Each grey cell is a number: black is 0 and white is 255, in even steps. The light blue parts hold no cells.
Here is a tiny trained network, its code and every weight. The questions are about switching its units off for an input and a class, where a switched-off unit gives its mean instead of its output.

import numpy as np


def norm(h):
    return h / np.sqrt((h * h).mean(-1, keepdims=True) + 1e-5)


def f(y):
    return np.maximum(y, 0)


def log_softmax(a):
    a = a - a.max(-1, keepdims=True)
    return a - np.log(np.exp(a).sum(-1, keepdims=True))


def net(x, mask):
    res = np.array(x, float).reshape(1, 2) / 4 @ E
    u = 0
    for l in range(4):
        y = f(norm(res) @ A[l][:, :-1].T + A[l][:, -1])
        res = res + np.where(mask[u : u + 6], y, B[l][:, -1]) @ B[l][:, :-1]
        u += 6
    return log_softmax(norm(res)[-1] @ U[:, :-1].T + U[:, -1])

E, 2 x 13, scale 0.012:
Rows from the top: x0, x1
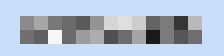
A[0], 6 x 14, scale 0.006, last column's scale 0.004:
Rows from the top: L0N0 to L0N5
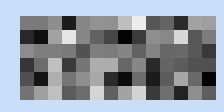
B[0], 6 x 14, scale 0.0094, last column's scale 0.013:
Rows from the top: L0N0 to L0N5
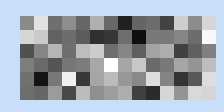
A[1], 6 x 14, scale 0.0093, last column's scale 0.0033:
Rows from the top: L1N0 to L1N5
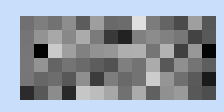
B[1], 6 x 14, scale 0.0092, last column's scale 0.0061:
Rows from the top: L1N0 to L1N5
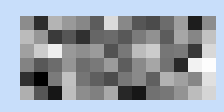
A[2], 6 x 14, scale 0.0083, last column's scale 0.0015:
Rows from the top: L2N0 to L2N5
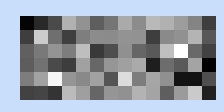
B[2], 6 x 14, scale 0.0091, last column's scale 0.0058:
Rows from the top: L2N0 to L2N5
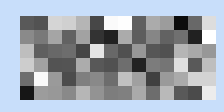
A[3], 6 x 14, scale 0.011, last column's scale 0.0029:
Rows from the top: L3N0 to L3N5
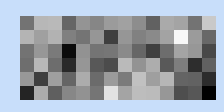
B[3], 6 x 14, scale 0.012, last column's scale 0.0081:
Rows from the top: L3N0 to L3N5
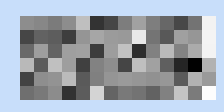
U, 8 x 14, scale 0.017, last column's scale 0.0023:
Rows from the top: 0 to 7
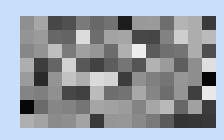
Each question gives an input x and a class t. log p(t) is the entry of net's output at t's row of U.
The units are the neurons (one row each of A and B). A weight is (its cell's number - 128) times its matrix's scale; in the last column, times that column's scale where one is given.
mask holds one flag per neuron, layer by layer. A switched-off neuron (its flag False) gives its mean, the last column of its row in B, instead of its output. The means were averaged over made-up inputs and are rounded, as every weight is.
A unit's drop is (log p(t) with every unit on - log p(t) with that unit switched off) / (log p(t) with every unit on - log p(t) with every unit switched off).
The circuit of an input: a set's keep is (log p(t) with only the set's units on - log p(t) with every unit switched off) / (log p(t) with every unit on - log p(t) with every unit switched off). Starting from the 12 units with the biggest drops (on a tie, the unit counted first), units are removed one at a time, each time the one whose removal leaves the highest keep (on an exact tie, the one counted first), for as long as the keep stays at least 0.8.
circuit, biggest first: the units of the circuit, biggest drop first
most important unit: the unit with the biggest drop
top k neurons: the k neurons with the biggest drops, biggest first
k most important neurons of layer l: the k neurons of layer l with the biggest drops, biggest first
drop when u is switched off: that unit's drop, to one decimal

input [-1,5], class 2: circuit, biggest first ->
(L1N2; L0N4; L2N4)
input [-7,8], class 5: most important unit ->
L0N0
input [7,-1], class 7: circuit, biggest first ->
(L2N1; L3N3; L0N4)
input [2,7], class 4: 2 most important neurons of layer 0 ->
(L0N1; L0N4)
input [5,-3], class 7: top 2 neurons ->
(L0N4; L3N3)
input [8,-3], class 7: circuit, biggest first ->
(L0N4; L2N1; L3N3)
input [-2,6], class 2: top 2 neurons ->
(L0N4; L1N2)
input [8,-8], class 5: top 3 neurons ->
(L0N5; L3N5; L0N1)
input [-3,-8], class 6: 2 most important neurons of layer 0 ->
(L0N0; L0N1)
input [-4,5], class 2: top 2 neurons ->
(L0N0; L2N4)
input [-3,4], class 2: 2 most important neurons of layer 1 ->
(L1N2; L1N5)
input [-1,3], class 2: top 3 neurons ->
(L0N4; L1N2; L2N4)
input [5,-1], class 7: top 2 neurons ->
(L2N1; L3N3)
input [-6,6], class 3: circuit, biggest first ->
(L0N4)
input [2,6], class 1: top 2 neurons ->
(L0N5; L0N0)
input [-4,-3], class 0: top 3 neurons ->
(L0N4; L0N1; L2N0)
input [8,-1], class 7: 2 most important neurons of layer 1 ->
(L1N5; L1N3)
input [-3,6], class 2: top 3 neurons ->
(L0N4; L2N4; L1N2)
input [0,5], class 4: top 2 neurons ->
(L0N3; L1N5)
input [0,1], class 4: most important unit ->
L0N3
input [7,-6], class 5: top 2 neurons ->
(L0N5; L0N1)
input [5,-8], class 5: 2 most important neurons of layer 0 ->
(L0N4; L0N1)
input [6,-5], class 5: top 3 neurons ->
(L0N5; L0N1; L3N5)
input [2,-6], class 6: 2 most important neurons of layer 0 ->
(L0N0; L0N5)
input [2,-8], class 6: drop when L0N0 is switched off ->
0.2
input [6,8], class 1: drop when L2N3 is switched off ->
0.0
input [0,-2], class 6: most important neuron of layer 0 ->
(L0N5)
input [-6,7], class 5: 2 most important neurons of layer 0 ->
(L0N0; L0N1)
